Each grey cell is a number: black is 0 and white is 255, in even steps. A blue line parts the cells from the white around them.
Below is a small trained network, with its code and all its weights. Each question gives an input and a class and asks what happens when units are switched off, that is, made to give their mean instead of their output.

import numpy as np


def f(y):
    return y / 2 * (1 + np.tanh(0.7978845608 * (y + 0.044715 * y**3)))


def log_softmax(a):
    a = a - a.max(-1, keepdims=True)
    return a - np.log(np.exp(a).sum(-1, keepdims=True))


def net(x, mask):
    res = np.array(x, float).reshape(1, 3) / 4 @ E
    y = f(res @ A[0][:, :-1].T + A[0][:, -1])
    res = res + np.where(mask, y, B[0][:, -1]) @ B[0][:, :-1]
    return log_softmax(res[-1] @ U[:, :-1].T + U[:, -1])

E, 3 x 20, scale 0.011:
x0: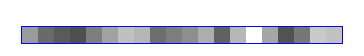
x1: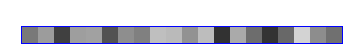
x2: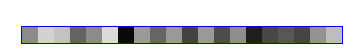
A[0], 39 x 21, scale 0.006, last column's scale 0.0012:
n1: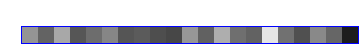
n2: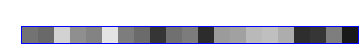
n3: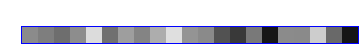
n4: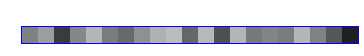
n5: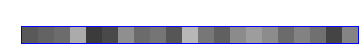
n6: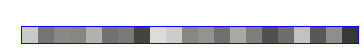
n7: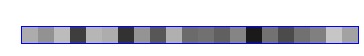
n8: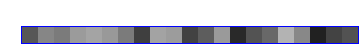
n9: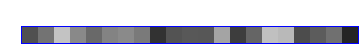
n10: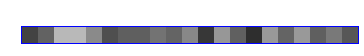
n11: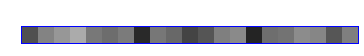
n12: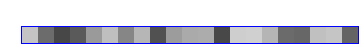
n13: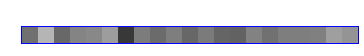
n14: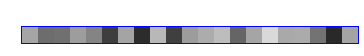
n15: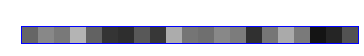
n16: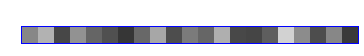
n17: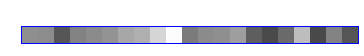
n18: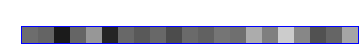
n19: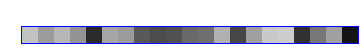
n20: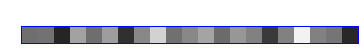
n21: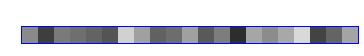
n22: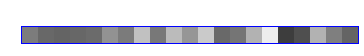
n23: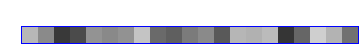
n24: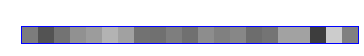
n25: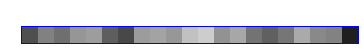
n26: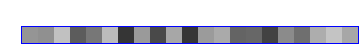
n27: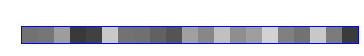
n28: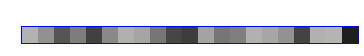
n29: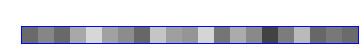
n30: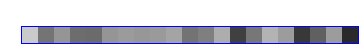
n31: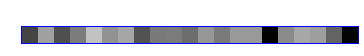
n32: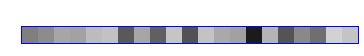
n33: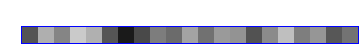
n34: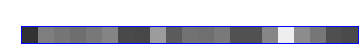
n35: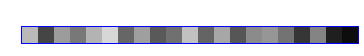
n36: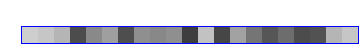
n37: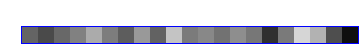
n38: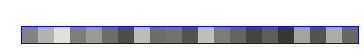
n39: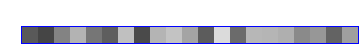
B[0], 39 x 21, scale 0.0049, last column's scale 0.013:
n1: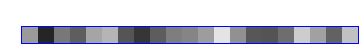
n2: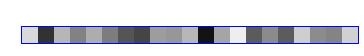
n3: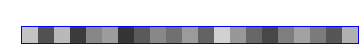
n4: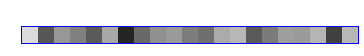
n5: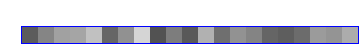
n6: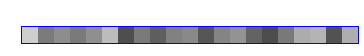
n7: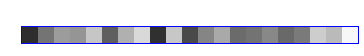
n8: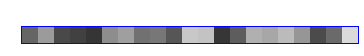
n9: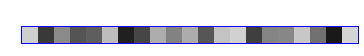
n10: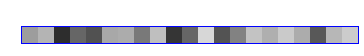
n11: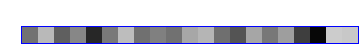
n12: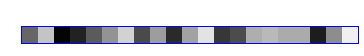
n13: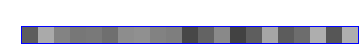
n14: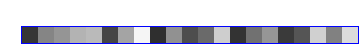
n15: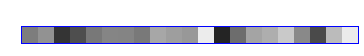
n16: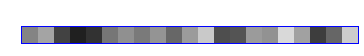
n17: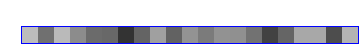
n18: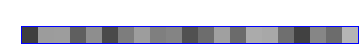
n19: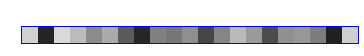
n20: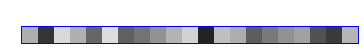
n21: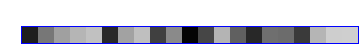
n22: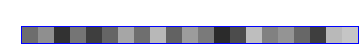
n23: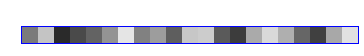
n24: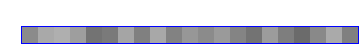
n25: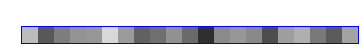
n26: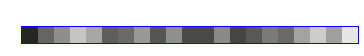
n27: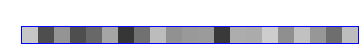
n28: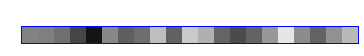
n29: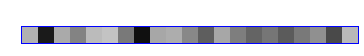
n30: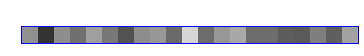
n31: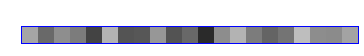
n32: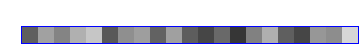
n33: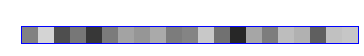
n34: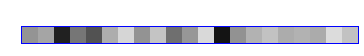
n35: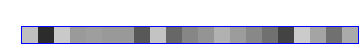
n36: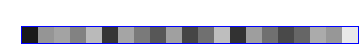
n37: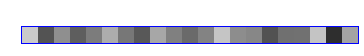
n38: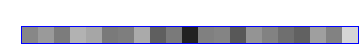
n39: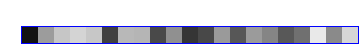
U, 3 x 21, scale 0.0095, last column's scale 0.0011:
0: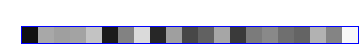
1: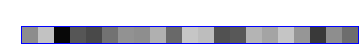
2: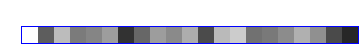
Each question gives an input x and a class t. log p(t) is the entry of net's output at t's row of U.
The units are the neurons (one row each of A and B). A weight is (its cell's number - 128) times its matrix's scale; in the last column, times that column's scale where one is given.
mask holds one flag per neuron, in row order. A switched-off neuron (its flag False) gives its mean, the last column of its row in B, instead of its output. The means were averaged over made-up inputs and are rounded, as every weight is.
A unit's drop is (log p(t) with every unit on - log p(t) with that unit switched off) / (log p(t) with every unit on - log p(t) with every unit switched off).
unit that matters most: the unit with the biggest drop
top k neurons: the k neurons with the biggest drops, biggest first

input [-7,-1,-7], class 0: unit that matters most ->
n14
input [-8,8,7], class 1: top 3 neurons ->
[n15; n11; n33]
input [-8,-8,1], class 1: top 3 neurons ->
[n15; n10; n8]
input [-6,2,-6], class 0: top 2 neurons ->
[n14; n39]
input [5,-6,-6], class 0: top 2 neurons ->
[n39; n21]
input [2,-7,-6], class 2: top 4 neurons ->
[n19; n2; n9; n27]
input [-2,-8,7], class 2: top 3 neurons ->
[n9; n2; n19]
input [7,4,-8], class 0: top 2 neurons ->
[n21; n39]
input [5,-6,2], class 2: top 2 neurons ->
[n2; n19]
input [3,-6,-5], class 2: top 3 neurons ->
[n19; n2; n27]
